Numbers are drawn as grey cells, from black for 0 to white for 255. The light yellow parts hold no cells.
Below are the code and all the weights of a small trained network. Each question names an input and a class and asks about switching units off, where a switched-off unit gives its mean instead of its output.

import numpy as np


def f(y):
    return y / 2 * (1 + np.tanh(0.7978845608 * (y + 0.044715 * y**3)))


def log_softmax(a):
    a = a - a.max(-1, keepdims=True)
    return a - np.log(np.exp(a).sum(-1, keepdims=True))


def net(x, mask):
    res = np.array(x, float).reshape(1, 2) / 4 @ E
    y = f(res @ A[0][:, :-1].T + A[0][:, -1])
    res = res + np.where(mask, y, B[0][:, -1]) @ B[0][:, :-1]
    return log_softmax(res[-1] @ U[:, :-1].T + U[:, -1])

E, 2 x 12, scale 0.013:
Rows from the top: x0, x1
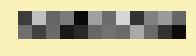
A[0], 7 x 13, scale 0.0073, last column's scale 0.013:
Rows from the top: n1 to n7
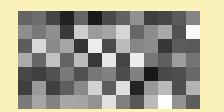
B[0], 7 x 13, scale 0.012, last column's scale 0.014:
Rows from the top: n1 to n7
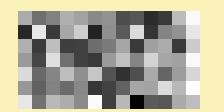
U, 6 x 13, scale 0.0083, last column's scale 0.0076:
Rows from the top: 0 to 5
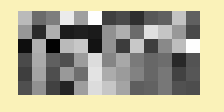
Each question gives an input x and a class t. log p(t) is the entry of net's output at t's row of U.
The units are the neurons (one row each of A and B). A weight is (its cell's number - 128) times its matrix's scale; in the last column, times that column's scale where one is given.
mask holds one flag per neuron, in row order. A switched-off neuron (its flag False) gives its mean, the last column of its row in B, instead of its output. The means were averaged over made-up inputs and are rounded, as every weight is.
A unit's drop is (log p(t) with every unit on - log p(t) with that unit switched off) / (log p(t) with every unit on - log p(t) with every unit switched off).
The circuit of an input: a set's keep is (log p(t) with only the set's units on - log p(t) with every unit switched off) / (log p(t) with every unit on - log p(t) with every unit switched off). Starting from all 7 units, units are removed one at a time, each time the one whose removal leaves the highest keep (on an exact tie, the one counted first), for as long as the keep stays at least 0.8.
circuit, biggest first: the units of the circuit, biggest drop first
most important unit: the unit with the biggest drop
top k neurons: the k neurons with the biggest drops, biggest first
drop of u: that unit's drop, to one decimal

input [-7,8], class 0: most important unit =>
n1
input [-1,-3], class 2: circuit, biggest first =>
n5; n3
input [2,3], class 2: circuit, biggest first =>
n7; n4
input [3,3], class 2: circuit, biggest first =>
n4; n7
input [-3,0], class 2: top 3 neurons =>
n3; n7; n6
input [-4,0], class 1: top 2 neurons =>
n4; n1
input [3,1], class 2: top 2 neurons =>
n4; n7
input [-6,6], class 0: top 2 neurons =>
n1; n5
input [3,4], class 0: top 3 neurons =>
n4; n5; n1
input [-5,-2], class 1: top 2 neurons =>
n4; n1
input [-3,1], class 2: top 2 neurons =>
n3; n7
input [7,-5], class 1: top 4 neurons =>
n6; n3; n1; n5
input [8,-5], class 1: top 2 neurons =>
n6; n3
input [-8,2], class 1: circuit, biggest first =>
n4
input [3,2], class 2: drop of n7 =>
0.2
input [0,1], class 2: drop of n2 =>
0.0
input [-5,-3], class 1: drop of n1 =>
0.1
